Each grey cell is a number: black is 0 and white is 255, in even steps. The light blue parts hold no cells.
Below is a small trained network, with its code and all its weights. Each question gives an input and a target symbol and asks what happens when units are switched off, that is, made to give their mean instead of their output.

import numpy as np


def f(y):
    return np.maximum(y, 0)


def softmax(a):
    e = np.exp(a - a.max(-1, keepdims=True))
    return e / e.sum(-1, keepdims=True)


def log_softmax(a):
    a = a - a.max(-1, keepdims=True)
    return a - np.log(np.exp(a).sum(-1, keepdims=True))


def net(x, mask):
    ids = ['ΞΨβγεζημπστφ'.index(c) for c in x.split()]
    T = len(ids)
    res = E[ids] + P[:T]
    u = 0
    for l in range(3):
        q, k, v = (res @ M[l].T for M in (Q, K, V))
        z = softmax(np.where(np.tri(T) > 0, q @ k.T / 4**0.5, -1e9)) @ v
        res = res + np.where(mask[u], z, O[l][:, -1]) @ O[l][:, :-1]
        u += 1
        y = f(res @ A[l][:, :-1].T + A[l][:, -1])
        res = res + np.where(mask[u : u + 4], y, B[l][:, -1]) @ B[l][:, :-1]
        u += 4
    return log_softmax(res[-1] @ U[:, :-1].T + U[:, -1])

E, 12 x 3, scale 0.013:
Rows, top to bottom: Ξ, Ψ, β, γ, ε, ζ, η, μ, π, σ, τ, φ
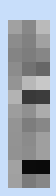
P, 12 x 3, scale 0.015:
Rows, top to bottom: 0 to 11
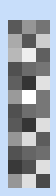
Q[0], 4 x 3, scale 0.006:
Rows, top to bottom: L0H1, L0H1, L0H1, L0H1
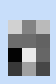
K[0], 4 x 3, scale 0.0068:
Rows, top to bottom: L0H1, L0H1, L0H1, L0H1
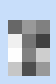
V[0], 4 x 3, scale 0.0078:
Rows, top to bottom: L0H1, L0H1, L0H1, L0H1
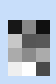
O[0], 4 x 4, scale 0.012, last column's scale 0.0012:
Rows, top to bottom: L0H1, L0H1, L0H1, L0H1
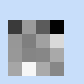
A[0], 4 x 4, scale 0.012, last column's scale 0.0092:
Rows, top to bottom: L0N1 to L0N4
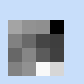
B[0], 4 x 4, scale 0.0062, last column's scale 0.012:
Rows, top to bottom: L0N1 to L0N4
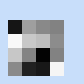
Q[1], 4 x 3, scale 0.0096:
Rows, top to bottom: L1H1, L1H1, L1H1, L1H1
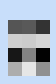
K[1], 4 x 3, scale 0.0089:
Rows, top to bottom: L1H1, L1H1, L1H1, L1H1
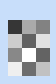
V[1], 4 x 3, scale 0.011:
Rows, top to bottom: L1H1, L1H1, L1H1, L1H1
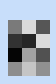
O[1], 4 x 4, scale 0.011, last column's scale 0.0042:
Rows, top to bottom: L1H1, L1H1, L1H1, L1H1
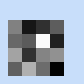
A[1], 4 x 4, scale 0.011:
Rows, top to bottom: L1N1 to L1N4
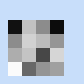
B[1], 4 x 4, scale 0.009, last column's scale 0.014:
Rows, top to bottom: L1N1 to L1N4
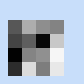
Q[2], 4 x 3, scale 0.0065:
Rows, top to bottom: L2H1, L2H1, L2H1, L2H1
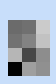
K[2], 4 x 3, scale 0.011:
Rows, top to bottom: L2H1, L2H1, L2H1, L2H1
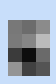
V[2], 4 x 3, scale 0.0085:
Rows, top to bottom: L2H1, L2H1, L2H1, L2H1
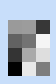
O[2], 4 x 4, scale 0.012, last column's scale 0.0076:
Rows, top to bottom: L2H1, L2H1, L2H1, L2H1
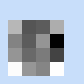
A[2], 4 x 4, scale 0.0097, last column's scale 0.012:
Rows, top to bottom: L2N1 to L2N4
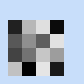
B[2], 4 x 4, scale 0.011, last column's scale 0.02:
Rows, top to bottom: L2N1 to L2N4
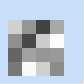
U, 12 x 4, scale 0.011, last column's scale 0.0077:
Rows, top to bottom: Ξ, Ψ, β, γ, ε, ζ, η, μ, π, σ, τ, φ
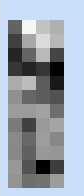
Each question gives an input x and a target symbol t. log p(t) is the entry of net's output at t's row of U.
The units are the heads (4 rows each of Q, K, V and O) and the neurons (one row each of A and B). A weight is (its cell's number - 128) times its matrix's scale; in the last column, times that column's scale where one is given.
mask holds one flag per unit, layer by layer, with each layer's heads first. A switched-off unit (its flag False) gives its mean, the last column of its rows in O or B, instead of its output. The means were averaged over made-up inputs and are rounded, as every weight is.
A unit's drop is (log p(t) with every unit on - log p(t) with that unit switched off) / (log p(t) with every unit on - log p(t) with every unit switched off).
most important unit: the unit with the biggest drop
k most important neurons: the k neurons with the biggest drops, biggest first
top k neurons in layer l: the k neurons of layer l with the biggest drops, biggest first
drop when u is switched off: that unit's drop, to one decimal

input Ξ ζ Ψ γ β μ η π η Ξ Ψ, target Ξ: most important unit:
L1N2
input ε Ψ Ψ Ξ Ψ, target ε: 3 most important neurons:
[L1N2, L1N3, L0N4]
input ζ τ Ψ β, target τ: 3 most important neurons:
[L1N4, L2N2, L0N2]
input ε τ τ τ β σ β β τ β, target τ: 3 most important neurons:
[L1N4, L2N2, L2N4]
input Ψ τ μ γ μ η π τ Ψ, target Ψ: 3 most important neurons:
[L1N3, L1N2, L2N2]
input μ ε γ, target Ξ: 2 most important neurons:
[L1N3, L2N1]
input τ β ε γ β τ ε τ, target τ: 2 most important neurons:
[L0N2, L0N3]
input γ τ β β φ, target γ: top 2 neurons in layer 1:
[L1N4, L1N3]
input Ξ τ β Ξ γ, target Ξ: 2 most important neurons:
[L1N2, L2N4]
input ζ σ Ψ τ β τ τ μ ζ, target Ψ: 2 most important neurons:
[L1N3, L0N4]
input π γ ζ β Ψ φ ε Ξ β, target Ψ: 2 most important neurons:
[L1N3, L1N2]
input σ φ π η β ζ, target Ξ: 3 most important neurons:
[L1N3, L2N1, L0N4]
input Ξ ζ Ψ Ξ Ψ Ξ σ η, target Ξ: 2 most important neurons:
[L1N2, L2N4]
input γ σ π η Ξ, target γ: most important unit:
L0N4
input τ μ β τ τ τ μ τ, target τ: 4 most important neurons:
[L0N2, L0N3, L1N3, L2N2]
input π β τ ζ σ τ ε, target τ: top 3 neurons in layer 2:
[L2N2, L2N4, L2N3]
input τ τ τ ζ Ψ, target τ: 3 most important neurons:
[L0N2, L0N3, L1N3]
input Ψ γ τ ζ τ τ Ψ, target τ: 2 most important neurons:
[L1N4, L2N2]
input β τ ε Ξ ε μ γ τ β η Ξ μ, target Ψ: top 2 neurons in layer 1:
[L1N3, L1N2]
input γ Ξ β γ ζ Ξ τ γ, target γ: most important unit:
L0H1
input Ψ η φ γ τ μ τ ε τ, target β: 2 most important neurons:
[L1N3, L2N2]
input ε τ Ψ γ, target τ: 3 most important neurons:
[L1N4, L2N2, L2N4]
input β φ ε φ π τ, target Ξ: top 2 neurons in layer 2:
[L2N1, L2N3]
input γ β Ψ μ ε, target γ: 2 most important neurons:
[L0N4, L1N4]
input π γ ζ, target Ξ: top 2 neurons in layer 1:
[L1N3, L1N4]
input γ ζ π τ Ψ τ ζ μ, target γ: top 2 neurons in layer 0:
[L0N4, L0N3]
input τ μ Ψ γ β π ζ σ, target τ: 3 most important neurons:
[L0N2, L0N3, L0N4]
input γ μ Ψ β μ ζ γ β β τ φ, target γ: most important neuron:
[L0N4]
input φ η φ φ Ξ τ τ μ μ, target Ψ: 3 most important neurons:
[L1N3, L1N2, L2N2]
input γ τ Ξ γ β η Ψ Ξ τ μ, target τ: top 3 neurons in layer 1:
[L1N3, L1N4, L1N2]
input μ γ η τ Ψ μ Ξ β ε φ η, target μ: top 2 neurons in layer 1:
[L1N2, L1N3]
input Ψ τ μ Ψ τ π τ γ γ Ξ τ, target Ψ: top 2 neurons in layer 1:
[L1N2, L1N4]
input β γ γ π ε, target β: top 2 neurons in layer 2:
[L2N1, L2N3]
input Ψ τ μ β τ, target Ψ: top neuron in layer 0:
[L0N4]
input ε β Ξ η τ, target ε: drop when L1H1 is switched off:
0.3
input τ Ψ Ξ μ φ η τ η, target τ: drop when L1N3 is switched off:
0.2
